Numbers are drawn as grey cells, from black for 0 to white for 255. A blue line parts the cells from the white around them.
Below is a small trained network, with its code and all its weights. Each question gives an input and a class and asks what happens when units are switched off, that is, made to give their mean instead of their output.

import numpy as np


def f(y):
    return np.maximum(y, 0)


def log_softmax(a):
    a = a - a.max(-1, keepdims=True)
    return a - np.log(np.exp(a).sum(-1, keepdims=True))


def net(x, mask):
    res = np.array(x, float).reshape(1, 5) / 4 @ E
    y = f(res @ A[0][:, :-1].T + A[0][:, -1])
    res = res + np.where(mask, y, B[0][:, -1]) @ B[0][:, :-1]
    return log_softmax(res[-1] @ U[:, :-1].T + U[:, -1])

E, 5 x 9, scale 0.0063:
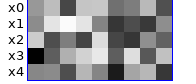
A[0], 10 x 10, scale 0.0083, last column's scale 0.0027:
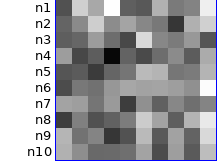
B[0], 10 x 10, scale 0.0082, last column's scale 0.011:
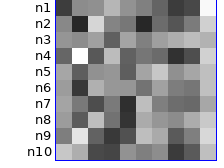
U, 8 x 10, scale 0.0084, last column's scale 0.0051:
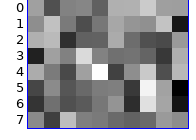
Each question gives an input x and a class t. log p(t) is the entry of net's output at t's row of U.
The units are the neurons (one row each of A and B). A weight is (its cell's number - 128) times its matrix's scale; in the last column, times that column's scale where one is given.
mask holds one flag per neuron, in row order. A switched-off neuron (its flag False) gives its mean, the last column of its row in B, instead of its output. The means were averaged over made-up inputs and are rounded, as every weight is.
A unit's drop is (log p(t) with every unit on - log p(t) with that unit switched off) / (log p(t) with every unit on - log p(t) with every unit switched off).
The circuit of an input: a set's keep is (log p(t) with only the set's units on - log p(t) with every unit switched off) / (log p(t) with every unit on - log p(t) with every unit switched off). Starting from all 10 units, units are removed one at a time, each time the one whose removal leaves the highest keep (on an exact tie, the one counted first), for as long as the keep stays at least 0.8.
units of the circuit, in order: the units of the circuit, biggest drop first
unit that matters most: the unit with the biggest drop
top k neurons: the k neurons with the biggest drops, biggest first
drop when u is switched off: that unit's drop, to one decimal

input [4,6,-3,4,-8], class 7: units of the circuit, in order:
(n2)
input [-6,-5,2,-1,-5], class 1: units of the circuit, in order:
(n3 n1 n9)
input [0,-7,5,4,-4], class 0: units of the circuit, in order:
(n5 n1)
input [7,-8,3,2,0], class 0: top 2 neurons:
(n5 n1)
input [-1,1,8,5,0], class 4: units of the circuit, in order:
(n8 n1)
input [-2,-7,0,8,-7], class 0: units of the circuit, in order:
(n5 n8)
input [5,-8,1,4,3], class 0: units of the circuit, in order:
(n5 n1)
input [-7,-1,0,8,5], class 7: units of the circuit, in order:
(n4 n2)
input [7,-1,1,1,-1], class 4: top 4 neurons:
(n9 n4 n8 n1)
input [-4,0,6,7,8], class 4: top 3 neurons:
(n4 n8 n9)
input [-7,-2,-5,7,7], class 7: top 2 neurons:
(n4 n8)
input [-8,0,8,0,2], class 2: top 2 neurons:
(n4 n1)
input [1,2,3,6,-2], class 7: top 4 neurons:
(n4 n2 n9 n6)
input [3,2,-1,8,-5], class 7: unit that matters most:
n2
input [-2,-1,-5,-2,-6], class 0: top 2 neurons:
(n4 n8)
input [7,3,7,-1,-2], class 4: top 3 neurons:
(n9 n4 n8)
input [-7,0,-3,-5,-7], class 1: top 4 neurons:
(n3 n1 n8 n9)
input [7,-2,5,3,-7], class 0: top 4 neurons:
(n1 n4 n10 n2)
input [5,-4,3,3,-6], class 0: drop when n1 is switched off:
0.2
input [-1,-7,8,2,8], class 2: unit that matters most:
n4
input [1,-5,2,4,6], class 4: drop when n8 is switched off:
0.3
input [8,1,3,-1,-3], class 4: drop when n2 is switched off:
-0.1
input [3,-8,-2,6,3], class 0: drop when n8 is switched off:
0.0
